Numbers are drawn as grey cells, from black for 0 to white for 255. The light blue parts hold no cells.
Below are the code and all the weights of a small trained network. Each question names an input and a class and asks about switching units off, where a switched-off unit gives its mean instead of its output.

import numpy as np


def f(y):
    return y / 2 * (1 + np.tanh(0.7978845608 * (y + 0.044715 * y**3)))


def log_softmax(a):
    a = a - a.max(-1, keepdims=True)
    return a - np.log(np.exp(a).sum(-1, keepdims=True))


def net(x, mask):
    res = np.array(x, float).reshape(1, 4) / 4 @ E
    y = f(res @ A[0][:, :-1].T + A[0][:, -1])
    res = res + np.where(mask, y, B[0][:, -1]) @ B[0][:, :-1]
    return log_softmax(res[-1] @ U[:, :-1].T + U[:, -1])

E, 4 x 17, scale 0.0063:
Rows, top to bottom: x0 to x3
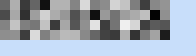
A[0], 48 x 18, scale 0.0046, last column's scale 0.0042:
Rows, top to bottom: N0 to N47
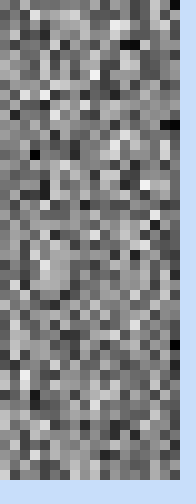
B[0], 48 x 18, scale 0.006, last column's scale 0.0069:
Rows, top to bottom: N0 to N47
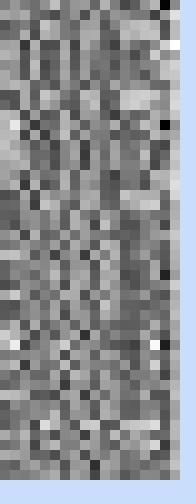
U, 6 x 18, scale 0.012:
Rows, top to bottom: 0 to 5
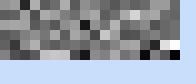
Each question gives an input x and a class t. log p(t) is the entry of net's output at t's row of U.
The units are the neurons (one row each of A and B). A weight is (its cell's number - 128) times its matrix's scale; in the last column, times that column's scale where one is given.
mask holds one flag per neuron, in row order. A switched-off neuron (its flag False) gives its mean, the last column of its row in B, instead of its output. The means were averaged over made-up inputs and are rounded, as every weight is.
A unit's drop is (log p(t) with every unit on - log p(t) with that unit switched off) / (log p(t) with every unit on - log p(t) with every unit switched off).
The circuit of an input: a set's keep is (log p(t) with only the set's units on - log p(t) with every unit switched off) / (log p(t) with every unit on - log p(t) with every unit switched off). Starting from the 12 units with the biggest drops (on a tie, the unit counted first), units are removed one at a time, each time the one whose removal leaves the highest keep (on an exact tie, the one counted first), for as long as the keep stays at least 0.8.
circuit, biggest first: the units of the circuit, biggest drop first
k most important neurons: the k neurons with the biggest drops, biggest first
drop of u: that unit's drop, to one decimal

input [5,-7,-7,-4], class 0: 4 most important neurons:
N18, N4, N17, N11
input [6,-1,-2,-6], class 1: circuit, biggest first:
N10
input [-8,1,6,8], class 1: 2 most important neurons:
N9, N42
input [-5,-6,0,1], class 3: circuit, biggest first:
N30, N46, N37
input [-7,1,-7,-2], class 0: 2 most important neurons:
N4, N18
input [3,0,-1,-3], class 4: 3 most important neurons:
N42, N9, N20
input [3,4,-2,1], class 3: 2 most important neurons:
N9, N42
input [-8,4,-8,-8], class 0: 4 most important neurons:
N4, N18, N11, N36
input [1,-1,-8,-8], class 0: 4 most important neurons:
N4, N18, N17, N11
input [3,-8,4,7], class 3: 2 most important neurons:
N46, N30
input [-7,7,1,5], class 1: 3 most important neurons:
N42, N9, N20
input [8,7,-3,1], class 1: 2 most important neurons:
N10, N19
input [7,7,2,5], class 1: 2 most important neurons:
N19, N10
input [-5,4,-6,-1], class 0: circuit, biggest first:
N4
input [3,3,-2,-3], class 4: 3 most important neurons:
N42, N9, N20
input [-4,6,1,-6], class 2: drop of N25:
-0.1
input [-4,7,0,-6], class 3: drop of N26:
0.2
